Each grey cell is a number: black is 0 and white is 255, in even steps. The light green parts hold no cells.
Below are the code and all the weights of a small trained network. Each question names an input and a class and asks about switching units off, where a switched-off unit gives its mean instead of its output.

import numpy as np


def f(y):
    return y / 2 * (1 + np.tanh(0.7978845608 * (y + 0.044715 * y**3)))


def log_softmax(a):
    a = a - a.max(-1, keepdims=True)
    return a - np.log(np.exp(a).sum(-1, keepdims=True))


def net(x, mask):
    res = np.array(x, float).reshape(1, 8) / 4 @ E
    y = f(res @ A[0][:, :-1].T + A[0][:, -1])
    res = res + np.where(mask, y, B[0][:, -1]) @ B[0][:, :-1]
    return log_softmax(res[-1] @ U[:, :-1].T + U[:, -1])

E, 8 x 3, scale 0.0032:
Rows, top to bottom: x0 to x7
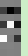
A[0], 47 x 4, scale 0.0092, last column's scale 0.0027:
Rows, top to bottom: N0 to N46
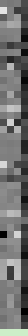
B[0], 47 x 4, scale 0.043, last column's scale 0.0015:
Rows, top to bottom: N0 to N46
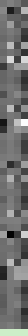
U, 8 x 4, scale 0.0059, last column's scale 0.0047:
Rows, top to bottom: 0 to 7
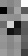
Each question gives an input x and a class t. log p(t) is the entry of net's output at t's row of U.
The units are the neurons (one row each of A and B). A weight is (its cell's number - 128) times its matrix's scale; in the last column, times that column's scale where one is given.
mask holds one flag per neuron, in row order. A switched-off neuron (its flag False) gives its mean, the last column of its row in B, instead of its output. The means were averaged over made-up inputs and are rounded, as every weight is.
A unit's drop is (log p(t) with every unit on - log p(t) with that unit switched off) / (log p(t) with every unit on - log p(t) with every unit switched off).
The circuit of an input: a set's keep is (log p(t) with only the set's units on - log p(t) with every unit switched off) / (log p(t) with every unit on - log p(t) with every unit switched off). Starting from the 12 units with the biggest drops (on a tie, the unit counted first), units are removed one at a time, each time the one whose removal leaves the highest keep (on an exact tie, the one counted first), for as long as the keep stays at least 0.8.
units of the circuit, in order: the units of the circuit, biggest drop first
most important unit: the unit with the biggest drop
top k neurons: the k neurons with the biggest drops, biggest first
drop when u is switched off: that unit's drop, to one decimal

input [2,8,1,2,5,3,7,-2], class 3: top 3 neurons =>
(N8 N6 N25)
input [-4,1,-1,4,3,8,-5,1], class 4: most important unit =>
N1
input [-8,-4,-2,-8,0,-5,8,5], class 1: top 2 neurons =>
(N39 N38)
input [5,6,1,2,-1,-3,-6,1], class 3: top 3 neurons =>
(N8 N6 N25)
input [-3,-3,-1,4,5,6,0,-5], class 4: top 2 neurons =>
(N1 N23)
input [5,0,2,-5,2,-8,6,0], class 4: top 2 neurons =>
(N33 N17)
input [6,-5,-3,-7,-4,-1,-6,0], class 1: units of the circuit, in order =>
(N39 N38)
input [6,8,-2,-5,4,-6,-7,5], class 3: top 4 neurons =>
(N8 N6 N25 N17)
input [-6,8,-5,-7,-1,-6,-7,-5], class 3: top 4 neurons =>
(N8 N6 N17 N25)
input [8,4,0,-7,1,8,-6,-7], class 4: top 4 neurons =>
(N1 N23 N17 N9)
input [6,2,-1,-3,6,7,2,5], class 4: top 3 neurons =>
(N1 N23 N17)
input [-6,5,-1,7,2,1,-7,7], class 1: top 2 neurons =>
(N17 N9)
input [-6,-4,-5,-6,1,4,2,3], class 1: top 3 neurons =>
(N39 N38 N18)
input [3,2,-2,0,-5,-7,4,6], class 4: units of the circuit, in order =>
(N33)
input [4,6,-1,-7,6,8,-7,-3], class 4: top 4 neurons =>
(N1 N23 N17 N9)
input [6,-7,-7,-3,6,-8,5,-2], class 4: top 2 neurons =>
(N33 N8)
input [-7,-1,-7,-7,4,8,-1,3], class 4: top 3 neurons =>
(N1 N23 N17)
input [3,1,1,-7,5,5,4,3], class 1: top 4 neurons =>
(N39 N38 N18 N33)
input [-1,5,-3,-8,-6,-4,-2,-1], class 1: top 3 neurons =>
(N39 N38 N18)
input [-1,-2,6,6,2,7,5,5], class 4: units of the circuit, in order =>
(N1)
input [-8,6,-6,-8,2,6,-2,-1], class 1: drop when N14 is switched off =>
0.0
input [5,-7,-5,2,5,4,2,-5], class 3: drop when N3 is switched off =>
0.1
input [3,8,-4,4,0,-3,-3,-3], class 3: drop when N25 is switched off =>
0.2
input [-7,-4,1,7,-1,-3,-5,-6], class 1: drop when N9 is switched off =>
0.3
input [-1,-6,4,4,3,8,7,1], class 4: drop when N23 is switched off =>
0.4
